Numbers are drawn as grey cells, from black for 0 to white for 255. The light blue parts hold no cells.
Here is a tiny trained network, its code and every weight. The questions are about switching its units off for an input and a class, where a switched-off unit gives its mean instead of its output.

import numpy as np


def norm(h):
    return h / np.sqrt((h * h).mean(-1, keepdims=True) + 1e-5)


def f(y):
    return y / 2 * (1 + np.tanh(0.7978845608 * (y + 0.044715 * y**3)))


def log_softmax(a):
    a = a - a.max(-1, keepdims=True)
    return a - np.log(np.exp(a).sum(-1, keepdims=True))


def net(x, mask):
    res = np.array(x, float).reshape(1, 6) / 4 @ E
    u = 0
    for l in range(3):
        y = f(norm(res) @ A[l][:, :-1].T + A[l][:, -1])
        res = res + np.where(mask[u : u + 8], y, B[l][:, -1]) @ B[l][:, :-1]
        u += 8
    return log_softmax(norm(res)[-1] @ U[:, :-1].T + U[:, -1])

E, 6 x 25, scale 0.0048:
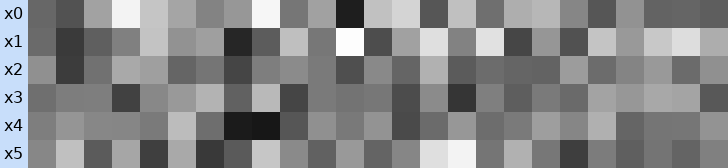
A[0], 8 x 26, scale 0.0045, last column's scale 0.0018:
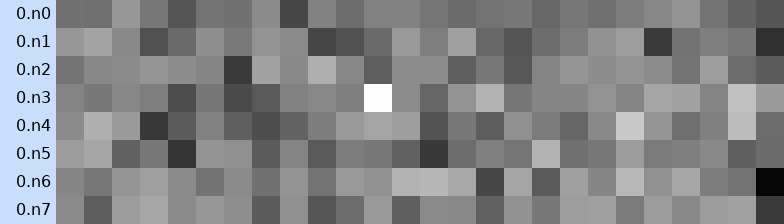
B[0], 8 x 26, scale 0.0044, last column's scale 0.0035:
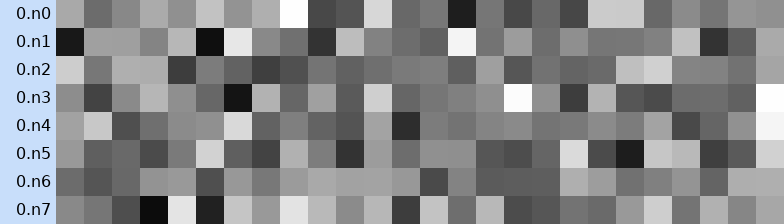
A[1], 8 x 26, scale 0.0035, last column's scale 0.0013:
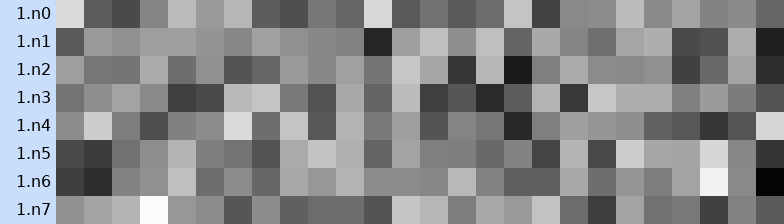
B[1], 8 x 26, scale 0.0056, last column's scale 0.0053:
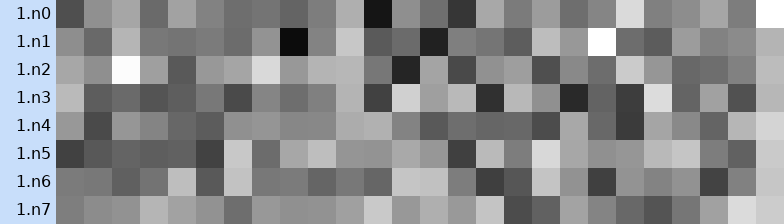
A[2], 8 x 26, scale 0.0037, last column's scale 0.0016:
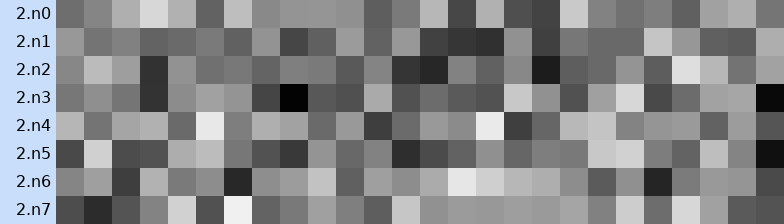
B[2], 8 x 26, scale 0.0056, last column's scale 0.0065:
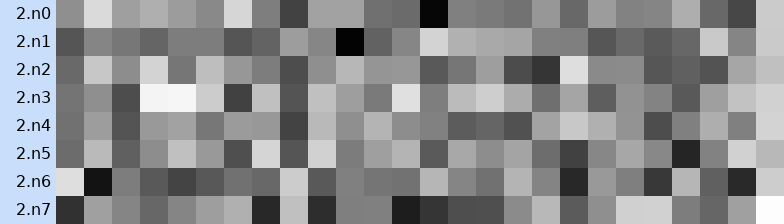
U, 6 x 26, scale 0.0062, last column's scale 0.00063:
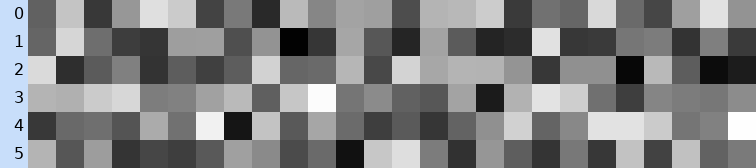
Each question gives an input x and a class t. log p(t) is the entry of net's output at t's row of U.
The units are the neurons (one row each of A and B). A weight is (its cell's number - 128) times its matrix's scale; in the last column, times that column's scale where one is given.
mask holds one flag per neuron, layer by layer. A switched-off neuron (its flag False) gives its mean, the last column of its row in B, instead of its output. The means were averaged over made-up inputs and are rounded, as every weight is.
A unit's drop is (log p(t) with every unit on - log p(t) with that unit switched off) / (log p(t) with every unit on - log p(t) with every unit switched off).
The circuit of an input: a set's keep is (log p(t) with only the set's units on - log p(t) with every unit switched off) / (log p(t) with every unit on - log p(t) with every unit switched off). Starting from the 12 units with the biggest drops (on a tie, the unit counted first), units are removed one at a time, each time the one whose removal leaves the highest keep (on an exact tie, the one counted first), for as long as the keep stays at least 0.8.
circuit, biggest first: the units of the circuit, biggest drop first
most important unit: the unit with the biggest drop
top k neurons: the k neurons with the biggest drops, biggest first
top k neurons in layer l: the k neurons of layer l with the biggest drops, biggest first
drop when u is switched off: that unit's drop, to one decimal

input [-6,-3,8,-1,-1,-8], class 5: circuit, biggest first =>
1.n3
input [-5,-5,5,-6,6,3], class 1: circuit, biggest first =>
0.n5; 2.n3
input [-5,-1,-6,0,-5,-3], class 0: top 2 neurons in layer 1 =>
1.n5; 1.n6
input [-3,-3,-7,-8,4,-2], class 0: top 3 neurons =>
0.n4; 1.n5; 1.n4
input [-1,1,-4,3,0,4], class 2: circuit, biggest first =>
0.n3; 2.n6
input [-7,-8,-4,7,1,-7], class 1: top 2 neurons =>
0.n5; 0.n4
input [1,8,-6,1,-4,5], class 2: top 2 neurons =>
0.n3; 2.n6
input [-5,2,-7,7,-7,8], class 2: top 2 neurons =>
2.n6; 0.n3
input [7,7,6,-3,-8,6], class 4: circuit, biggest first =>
2.n7; 1.n6
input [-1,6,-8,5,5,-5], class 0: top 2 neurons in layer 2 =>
2.n3; 2.n5
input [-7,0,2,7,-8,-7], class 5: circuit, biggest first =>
1.n3; 2.n1
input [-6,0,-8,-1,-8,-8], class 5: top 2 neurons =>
1.n3; 0.n3
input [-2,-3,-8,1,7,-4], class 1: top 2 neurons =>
1.n4; 0.n3
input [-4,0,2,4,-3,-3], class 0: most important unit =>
0.n4
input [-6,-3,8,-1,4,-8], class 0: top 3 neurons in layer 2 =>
2.n3; 2.n2; 2.n6
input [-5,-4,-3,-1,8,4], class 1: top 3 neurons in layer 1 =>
1.n4; 1.n1; 1.n0
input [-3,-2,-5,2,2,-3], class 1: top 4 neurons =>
1.n4; 0.n3; 0.n1; 0.n5
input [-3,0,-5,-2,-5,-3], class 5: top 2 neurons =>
1.n3; 0.n5
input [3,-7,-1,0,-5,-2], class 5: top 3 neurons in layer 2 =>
2.n1; 2.n2; 2.n3
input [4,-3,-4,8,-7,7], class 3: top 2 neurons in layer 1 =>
1.n1; 1.n3
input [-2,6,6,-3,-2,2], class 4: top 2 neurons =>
2.n7; 1.n0
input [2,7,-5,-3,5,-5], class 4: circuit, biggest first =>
2.n7
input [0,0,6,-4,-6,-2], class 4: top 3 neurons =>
0.n3; 0.n4; 1.n4
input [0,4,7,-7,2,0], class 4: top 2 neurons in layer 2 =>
2.n7; 2.n1
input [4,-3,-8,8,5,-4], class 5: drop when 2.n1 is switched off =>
0.1
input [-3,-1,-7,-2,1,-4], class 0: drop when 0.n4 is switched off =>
0.1
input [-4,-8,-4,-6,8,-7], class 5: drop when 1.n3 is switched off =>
0.4
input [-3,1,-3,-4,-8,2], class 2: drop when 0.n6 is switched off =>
0.0
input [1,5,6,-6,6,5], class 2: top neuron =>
2.n6
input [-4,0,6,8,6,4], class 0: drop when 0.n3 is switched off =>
0.1
